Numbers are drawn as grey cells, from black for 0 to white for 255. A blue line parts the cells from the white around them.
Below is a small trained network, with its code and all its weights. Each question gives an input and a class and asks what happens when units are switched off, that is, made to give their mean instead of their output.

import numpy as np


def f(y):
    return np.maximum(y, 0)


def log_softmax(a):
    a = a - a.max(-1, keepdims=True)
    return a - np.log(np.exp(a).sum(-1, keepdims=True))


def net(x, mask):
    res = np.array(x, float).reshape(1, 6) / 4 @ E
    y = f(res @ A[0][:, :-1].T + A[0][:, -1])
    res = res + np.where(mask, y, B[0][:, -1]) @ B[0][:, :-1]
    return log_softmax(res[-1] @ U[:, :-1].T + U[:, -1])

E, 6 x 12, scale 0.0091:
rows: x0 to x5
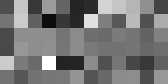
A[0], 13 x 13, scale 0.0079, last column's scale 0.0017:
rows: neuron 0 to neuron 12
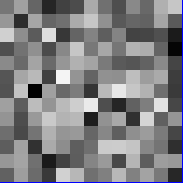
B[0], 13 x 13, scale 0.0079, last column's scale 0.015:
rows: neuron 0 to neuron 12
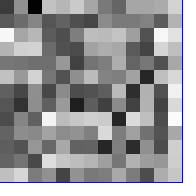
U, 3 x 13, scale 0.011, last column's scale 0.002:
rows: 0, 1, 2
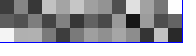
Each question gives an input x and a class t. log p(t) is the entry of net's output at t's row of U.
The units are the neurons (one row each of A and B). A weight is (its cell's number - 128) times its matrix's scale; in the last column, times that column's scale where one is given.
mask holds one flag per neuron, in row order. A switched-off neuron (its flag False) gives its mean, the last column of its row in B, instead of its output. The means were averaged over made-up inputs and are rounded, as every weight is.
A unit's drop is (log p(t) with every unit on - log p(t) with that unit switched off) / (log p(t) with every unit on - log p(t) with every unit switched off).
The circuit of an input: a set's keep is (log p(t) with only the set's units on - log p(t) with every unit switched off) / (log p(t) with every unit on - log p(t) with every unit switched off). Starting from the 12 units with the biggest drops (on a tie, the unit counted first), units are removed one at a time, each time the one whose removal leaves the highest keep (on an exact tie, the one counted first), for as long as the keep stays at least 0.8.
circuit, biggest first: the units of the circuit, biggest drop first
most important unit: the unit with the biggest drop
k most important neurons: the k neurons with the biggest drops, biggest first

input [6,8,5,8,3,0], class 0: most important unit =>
neuron 0
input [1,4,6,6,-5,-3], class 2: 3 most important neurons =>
[neuron 8; neuron 5; neuron 3]
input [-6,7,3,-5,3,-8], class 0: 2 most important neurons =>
[neuron 0; neuron 11]
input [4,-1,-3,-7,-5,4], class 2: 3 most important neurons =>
[neuron 5; neuron 7; neuron 12]
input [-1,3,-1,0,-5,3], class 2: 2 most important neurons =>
[neuron 8; neuron 5]
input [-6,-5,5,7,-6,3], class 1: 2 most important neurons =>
[neuron 7; neuron 2]
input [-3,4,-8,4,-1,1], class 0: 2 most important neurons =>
[neuron 6; neuron 0]
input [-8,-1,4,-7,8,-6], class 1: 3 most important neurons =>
[neuron 7; neuron 5; neuron 1]
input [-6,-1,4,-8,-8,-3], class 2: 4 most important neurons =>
[neuron 5; neuron 12; neuron 3; neuron 6]
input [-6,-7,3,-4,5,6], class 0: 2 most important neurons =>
[neuron 8; neuron 6]
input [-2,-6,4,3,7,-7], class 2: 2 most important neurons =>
[neuron 2; neuron 0]
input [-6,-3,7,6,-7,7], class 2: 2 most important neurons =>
[neuron 5; neuron 3]
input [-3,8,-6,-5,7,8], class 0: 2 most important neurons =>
[neuron 0; neuron 11]
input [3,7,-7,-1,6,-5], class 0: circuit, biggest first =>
[neuron 0]
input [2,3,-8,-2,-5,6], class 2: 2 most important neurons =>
[neuron 8; neuron 5]
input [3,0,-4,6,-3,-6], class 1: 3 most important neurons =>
[neuron 2; neuron 6; neuron 10]
